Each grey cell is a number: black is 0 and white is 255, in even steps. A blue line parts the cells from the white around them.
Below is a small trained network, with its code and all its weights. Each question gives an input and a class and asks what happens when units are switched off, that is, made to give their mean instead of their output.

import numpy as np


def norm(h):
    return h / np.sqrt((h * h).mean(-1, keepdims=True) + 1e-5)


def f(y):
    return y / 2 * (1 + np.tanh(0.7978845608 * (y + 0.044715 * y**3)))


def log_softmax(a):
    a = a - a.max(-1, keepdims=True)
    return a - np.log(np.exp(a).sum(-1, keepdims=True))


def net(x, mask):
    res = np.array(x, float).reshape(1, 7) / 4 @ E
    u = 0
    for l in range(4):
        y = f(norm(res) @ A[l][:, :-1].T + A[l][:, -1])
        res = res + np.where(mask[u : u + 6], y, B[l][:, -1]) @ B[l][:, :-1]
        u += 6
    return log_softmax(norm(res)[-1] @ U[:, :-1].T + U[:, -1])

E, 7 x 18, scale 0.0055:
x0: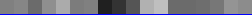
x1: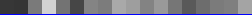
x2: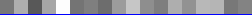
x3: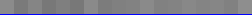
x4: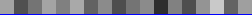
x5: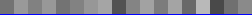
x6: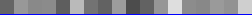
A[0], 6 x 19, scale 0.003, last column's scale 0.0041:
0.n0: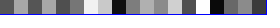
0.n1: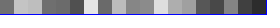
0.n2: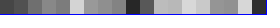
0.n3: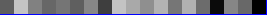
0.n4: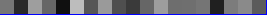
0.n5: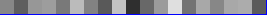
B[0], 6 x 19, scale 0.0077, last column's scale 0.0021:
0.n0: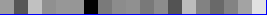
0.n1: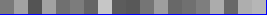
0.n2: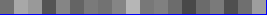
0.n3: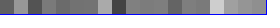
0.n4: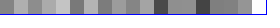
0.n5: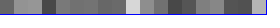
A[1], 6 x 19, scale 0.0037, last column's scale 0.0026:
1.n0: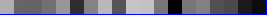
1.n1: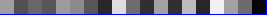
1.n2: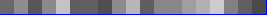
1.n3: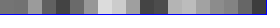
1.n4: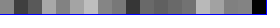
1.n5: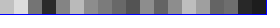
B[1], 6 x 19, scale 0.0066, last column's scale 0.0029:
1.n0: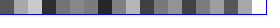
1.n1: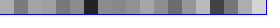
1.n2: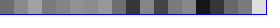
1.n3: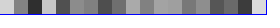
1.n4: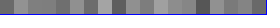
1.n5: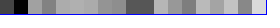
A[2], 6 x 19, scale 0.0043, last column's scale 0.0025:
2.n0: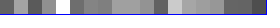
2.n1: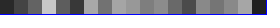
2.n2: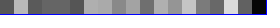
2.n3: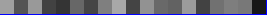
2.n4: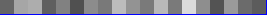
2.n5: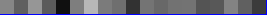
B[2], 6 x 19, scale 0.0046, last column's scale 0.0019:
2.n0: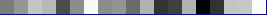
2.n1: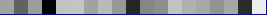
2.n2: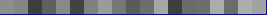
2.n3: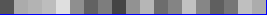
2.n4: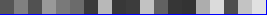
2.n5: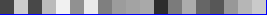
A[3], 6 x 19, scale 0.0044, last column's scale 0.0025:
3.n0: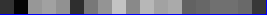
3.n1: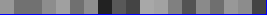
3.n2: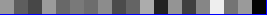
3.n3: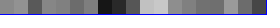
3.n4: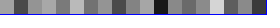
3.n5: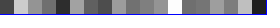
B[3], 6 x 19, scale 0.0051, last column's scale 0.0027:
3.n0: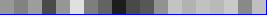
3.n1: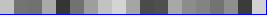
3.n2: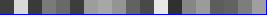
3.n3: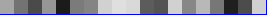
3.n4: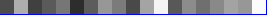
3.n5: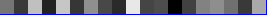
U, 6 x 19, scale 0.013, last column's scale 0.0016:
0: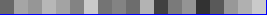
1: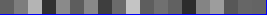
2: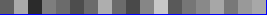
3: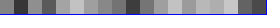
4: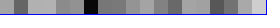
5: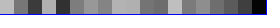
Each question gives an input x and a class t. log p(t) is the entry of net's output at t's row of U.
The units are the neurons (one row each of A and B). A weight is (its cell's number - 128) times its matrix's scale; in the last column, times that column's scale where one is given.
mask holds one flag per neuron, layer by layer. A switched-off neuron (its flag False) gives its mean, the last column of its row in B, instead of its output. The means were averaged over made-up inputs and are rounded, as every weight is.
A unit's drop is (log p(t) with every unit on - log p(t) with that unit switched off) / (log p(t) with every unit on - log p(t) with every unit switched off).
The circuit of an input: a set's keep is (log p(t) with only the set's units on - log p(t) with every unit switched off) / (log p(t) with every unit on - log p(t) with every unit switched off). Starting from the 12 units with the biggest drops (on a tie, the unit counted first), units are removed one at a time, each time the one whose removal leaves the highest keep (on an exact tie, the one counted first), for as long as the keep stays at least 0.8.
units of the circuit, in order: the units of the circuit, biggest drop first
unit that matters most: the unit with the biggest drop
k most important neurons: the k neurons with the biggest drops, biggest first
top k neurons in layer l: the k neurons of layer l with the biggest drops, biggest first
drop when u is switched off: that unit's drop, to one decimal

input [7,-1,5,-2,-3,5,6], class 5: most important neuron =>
3.n3
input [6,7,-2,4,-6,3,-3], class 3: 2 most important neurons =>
2.n1, 3.n0
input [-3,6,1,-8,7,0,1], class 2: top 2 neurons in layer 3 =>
3.n2, 3.n4
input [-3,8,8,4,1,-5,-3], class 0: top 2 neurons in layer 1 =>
1.n2, 1.n5
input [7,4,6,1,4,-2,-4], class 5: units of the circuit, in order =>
3.n3, 3.n1
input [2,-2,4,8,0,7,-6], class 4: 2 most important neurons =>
0.n0, 0.n5
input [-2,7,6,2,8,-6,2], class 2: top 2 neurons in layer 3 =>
3.n4, 3.n2
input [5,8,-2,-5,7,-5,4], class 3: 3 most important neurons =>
2.n1, 3.n0, 2.n4
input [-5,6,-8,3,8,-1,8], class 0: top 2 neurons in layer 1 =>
1.n0, 1.n1
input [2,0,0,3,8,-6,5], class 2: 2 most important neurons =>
1.n0, 3.n4
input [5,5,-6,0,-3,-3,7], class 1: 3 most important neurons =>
3.n5, 1.n2, 2.n0
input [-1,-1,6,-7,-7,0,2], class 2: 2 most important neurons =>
2.n2, 0.n1
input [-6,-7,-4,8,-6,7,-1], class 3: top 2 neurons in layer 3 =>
3.n4, 3.n2
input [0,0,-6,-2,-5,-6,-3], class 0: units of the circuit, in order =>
2.n5
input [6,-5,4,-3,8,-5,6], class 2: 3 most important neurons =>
1.n0, 3.n4, 3.n2
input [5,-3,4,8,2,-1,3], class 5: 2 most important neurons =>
0.n4, 3.n3
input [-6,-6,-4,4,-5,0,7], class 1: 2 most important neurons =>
3.n5, 0.n2
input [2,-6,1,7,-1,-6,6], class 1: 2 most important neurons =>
0.n2, 3.n5
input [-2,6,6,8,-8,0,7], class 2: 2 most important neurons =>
1.n0, 2.n2
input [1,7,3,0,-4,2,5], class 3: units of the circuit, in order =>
2.n1
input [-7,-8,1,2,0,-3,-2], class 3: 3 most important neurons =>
1.n5, 3.n3, 3.n1
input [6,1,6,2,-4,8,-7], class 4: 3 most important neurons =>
0.n0, 0.n5, 0.n4
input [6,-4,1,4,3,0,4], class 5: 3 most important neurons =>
1.n0, 3.n3, 3.n1
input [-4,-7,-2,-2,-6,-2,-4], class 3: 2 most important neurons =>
1.n5, 3.n4
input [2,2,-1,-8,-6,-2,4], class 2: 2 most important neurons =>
1.n0, 2.n2
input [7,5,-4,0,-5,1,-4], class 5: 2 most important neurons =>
3.n3, 1.n5
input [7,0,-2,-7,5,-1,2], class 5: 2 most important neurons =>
3.n3, 3.n1
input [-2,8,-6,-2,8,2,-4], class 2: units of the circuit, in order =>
3.n4
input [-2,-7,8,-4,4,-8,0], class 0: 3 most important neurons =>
2.n0, 1.n2, 0.n0
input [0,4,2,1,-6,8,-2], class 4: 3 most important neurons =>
0.n0, 3.n4, 3.n2
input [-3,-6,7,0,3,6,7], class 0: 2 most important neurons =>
2.n0, 1.n0
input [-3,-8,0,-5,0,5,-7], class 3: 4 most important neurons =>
1.n5, 0.n5, 3.n5, 0.n2
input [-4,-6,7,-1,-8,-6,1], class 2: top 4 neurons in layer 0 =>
0.n4, 0.n1, 0.n3, 0.n0
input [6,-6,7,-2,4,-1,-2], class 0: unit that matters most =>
2.n0
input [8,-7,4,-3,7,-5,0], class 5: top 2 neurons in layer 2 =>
2.n4, 2.n1
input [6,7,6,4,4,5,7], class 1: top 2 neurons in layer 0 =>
0.n4, 0.n2
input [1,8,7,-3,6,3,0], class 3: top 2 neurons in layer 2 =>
2.n1, 2.n5
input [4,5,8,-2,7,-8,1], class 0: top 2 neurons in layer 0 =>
0.n0, 0.n1
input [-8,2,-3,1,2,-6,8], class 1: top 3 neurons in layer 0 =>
0.n2, 0.n5, 0.n0
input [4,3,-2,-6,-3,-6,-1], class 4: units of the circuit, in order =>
1.n1
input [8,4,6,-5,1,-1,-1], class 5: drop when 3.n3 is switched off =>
0.8
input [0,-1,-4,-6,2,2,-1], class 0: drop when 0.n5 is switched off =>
0.0
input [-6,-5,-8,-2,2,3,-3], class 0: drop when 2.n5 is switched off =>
0.1
